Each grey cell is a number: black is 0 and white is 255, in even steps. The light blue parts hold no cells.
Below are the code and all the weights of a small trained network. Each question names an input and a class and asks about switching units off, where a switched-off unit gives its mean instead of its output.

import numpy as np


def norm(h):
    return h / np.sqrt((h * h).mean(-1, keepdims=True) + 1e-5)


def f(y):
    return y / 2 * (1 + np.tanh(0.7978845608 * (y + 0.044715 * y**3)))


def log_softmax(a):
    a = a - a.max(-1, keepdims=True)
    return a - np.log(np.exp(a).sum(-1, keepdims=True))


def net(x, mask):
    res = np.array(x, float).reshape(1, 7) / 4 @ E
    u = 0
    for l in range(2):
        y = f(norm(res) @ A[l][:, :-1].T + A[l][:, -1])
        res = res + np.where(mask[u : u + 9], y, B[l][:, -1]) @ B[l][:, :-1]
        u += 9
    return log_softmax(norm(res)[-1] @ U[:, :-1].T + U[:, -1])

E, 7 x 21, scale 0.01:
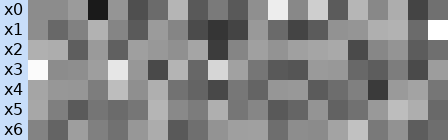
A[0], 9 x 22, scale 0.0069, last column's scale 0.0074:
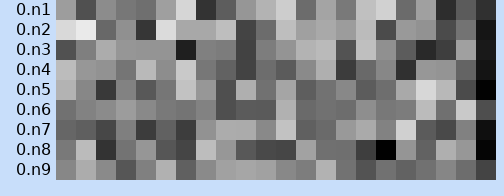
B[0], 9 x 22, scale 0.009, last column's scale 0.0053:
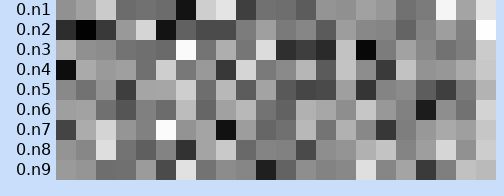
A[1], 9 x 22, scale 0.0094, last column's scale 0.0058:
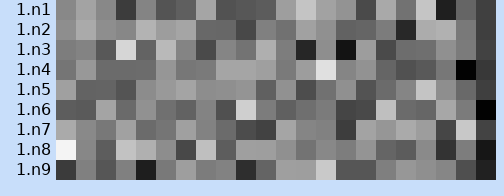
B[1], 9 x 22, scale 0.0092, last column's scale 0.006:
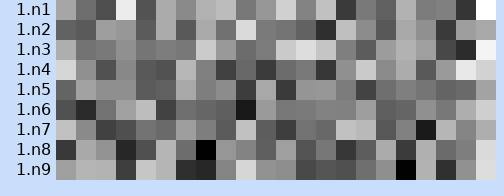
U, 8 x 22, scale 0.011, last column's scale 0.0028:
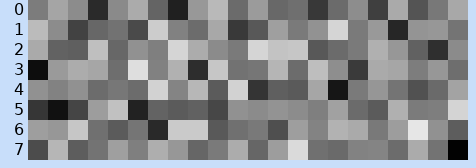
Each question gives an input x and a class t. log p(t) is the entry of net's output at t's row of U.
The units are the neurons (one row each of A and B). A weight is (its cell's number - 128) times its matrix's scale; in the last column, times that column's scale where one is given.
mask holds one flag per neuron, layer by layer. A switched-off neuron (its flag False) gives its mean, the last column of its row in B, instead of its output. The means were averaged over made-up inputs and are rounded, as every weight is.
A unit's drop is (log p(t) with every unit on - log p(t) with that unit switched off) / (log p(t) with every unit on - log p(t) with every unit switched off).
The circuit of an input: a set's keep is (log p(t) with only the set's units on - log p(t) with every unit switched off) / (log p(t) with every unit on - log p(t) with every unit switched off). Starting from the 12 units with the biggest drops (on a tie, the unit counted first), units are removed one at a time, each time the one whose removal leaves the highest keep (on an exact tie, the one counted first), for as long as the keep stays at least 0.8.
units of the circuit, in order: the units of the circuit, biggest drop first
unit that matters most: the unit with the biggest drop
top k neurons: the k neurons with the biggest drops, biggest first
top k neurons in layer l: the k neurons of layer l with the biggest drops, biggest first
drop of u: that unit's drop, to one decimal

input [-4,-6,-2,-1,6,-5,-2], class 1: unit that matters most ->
0.n9
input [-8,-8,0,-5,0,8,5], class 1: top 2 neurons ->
1.n4, 1.n1
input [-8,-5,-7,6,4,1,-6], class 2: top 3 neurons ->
1.n3, 0.n2, 1.n9
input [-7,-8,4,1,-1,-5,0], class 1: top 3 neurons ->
1.n4, 0.n9, 1.n1
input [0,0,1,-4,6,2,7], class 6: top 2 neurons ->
0.n1, 0.n7
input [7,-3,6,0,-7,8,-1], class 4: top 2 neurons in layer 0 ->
0.n5, 0.n2
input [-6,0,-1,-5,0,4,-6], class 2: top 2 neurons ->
1.n3, 0.n1
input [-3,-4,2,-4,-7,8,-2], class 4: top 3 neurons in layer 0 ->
0.n5, 0.n4, 0.n6
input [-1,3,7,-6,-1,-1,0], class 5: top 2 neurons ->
0.n2, 1.n8
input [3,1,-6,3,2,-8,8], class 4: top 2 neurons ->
0.n3, 0.n8
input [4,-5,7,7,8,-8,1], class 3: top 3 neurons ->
0.n4, 1.n2, 1.n9
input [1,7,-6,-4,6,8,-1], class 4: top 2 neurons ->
0.n5, 1.n5
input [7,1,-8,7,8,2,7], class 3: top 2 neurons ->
0.n4, 0.n2
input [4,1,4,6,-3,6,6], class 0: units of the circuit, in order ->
1.n8
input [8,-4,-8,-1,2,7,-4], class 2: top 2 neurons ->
1.n1, 0.n2
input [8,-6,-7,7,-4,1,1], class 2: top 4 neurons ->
1.n1, 0.n2, 1.n9, 0.n6
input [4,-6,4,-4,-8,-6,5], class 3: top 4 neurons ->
0.n7, 0.n6, 1.n7, 0.n3
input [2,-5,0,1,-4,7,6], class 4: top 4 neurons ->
0.n5, 1.n5, 0.n8, 0.n6
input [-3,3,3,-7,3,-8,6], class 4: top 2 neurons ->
0.n3, 1.n8
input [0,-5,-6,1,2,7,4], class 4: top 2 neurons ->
0.n5, 0.n2
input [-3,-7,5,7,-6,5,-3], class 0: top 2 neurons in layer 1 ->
1.n8, 1.n7
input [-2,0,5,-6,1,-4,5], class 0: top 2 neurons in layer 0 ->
0.n8, 0.n9
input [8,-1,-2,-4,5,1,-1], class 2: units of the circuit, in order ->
1.n1
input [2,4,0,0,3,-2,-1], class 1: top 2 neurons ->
0.n6, 0.n7
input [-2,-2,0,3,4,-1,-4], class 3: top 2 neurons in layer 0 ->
0.n4, 0.n1
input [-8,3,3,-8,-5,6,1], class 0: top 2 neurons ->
1.n9, 1.n1
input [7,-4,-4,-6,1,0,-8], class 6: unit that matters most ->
0.n8
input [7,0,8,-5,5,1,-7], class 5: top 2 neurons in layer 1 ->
1.n3, 1.n9
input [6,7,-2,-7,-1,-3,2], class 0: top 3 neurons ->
1.n9, 0.n9, 1.n4
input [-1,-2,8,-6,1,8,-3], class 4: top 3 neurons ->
0.n5, 1.n5, 1.n6
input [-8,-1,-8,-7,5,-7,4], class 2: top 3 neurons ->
1.n3, 0.n2, 1.n8
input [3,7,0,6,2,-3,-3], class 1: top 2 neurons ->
1.n7, 0.n6
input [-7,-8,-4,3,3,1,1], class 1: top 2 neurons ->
1.n4, 0.n9
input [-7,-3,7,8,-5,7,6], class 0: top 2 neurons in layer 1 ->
1.n8, 1.n1
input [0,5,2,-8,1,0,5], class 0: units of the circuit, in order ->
1.n9
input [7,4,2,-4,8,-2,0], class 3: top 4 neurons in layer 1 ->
1.n2, 1.n3, 1.n9, 1.n7
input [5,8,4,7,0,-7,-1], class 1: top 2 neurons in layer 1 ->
1.n7, 1.n9
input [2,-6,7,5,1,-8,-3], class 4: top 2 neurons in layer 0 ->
0.n3, 0.n6
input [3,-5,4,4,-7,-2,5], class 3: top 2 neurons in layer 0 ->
0.n7, 0.n6
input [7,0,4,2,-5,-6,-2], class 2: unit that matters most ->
1.n1
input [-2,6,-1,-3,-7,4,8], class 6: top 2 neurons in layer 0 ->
0.n1, 0.n4
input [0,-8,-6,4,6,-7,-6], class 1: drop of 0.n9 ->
0.2
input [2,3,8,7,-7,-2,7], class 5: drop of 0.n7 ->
-0.1
